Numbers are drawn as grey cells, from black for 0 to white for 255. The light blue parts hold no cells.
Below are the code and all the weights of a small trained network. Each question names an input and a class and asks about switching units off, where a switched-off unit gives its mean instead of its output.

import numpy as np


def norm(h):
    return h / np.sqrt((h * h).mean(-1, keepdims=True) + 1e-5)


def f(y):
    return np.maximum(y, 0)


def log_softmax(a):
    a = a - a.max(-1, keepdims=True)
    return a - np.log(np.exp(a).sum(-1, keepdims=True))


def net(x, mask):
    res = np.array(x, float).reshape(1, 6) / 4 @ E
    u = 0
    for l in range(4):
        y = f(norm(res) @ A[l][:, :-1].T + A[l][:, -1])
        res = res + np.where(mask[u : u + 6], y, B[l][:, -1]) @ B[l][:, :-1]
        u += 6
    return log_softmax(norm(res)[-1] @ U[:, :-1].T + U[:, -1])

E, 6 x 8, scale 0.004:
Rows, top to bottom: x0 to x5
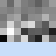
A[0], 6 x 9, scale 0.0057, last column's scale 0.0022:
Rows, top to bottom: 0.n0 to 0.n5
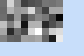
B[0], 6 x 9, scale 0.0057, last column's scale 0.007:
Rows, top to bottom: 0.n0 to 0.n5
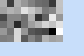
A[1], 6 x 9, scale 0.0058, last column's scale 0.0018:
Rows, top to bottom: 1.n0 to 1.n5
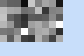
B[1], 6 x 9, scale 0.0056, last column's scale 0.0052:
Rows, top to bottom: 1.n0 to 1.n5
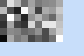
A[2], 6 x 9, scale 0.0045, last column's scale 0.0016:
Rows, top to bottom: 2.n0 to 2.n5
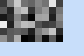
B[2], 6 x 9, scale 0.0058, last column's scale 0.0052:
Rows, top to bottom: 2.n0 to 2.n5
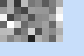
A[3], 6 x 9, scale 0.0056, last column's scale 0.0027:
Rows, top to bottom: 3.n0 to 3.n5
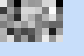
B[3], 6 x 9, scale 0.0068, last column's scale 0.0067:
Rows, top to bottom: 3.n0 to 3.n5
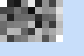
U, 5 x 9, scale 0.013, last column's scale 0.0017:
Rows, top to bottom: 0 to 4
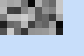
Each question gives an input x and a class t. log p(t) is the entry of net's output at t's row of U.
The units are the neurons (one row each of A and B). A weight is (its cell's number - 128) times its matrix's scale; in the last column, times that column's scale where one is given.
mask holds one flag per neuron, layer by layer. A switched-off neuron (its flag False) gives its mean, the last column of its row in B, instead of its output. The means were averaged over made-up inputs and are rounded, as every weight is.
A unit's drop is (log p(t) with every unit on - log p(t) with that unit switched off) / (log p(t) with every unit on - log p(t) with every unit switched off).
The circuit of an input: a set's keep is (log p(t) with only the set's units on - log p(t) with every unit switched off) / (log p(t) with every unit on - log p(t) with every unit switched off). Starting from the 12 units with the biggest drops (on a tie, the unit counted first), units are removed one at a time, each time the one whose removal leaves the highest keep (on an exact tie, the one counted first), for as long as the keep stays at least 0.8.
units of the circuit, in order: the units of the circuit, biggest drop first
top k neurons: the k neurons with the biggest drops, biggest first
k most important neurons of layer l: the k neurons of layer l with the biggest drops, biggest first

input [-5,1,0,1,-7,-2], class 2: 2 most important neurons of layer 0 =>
(0.n4; 0.n3)
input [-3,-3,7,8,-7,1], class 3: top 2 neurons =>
(3.n1; 1.n4)
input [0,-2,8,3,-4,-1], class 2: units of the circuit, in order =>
(0.n4)
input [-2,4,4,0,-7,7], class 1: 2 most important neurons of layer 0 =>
(0.n1; 0.n2)
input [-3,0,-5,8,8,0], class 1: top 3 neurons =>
(0.n4; 0.n3; 1.n1)
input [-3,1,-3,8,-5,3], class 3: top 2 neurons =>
(3.n1; 0.n4)
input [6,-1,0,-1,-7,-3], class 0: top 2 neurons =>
(0.n4; 0.n1)
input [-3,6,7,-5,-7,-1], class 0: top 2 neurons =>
(0.n4; 0.n3)
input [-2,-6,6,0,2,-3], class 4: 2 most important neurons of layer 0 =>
(0.n3; 0.n1)
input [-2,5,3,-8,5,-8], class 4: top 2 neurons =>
(0.n3; 1.n3)
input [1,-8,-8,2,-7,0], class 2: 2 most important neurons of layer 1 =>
(1.n3; 1.n5)
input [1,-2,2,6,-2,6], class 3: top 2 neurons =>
(0.n4; 3.n1)
